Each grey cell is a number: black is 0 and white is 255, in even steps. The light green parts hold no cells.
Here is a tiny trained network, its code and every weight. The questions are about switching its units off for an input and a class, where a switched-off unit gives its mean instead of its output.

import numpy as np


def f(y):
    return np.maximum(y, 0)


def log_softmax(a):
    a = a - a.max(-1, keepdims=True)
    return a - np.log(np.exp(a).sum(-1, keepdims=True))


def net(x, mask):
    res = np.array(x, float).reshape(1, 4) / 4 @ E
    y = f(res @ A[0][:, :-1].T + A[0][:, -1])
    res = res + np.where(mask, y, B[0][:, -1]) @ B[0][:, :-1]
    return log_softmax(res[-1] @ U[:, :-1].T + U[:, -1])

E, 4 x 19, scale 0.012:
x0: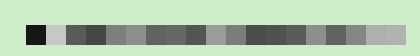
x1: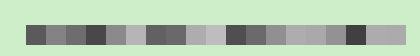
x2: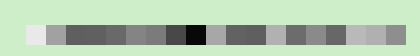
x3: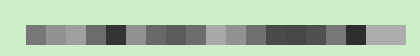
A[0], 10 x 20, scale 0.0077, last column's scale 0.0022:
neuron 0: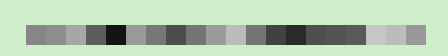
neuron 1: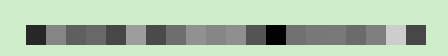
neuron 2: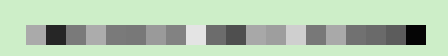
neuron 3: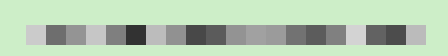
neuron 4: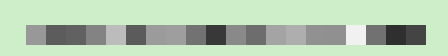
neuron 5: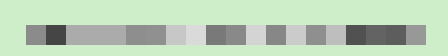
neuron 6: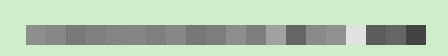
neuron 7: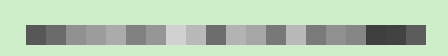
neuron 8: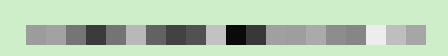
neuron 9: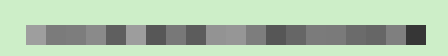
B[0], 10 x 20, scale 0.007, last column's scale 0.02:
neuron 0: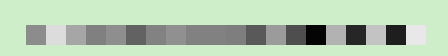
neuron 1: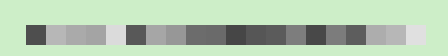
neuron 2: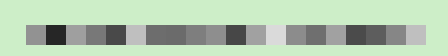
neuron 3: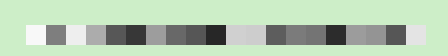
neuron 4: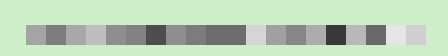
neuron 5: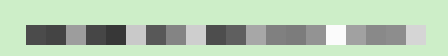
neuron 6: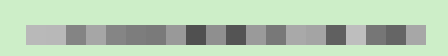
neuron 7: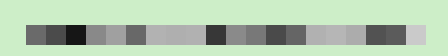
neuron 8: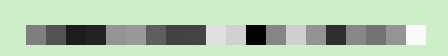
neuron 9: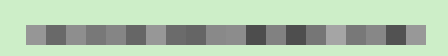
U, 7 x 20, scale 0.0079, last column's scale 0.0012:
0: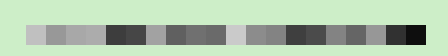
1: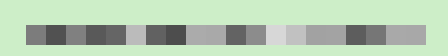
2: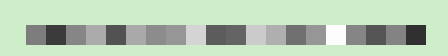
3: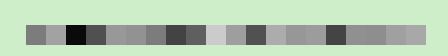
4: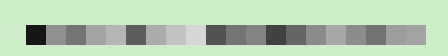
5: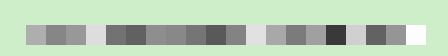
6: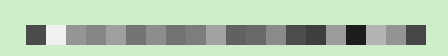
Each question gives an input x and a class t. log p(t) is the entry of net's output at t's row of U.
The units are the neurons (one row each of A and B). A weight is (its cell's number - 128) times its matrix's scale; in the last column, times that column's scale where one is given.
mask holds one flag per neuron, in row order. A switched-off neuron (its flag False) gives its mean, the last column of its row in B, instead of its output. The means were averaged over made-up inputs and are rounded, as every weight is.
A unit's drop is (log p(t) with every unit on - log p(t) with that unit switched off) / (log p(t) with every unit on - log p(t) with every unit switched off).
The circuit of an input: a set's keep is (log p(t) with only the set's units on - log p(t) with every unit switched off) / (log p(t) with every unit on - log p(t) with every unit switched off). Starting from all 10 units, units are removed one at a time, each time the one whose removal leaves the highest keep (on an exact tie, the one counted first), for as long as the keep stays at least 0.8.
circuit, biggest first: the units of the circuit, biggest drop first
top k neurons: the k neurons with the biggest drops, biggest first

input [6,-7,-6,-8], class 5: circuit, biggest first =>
(neuron 4)
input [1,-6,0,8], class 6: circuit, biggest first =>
(neuron 3; neuron 0)
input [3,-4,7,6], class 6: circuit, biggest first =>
(neuron 0; neuron 3)
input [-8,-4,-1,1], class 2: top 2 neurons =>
(neuron 5; neuron 2)
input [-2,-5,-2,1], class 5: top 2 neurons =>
(neuron 0; neuron 3)
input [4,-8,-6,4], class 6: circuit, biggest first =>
(neuron 0; neuron 1)
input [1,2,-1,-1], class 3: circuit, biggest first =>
(neuron 5; neuron 3)
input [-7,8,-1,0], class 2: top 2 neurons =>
(neuron 5; neuron 8)
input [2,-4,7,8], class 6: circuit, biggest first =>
(neuron 0; neuron 3)
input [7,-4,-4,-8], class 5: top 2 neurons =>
(neuron 4; neuron 1)
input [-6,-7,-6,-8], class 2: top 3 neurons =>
(neuron 5; neuron 2; neuron 7)
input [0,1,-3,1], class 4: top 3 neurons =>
(neuron 2; neuron 8; neuron 3)
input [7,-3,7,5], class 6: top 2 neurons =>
(neuron 0; neuron 1)
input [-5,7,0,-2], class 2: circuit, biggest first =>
(neuron 5)
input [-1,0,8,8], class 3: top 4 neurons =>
(neuron 8; neuron 1; neuron 3; neuron 5)
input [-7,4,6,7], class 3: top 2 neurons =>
(neuron 8; neuron 3)
